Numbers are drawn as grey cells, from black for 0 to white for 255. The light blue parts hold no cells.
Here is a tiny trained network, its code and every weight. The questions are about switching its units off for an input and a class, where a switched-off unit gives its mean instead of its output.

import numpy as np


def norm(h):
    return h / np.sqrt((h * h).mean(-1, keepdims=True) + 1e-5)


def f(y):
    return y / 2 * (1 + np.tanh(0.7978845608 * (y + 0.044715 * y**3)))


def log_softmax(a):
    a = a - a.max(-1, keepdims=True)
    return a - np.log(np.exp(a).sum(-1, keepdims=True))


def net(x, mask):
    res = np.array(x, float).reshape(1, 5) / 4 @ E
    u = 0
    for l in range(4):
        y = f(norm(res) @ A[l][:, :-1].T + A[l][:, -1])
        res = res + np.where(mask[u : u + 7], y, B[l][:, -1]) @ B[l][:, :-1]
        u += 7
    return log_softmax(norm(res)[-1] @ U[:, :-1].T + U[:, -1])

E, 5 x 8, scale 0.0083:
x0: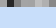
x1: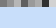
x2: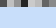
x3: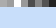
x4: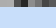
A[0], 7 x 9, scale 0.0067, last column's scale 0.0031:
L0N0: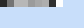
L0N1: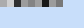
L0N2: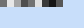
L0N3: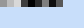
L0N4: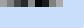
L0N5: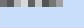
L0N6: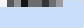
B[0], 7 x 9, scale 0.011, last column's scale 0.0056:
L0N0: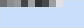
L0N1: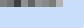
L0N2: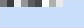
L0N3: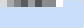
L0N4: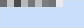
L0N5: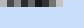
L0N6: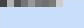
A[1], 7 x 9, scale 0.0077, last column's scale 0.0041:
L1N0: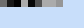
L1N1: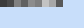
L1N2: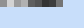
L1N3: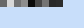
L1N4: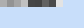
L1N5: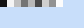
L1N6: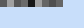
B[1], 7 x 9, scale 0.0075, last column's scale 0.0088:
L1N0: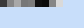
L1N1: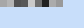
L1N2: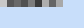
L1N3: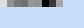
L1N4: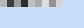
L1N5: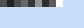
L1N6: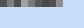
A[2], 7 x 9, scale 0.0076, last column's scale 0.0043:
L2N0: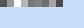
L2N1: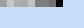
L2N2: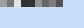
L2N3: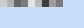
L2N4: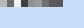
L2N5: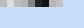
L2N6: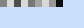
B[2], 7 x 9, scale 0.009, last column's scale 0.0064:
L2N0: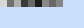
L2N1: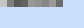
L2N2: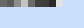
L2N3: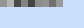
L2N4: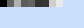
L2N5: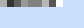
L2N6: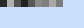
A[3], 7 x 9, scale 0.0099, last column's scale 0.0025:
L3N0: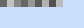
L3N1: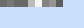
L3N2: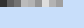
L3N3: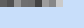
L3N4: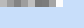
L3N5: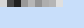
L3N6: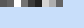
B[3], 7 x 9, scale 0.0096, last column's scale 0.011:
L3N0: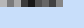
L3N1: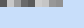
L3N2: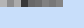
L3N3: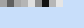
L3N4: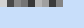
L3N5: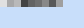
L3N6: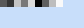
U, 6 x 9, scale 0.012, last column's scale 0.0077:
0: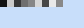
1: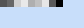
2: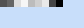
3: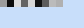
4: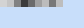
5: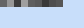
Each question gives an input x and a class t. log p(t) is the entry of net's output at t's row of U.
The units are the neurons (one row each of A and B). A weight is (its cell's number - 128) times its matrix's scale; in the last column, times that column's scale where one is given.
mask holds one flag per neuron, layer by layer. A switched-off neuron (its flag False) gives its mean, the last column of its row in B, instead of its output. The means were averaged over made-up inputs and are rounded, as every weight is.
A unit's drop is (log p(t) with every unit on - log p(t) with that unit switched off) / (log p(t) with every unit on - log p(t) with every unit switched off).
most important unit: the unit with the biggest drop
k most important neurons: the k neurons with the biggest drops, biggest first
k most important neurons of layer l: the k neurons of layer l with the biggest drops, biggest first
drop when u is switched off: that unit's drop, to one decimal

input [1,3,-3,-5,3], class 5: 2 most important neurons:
[L1N0; L1N4]
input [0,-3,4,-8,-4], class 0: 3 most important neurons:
[L3N6; L0N5; L0N2]
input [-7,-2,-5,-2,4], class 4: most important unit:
L0N3
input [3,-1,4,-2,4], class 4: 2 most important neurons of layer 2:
[L2N4; L2N2]
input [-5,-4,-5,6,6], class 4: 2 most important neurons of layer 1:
[L1N3; L1N0]
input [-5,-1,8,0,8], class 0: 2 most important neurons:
[L1N5; L0N5]
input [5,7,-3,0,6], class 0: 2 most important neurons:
[L0N6; L0N3]
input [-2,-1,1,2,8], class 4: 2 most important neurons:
[L0N4; L0N3]
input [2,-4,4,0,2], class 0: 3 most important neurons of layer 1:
[L1N5; L1N1; L1N4]
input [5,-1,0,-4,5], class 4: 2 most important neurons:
[L2N4; L1N5]
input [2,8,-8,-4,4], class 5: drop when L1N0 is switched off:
0.2
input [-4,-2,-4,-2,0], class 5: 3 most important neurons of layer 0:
[L0N2; L0N4; L0N5]
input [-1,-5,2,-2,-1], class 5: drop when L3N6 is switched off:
0.3
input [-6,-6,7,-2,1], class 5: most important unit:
L1N5
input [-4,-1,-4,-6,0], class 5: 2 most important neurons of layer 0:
[L0N2; L0N4]
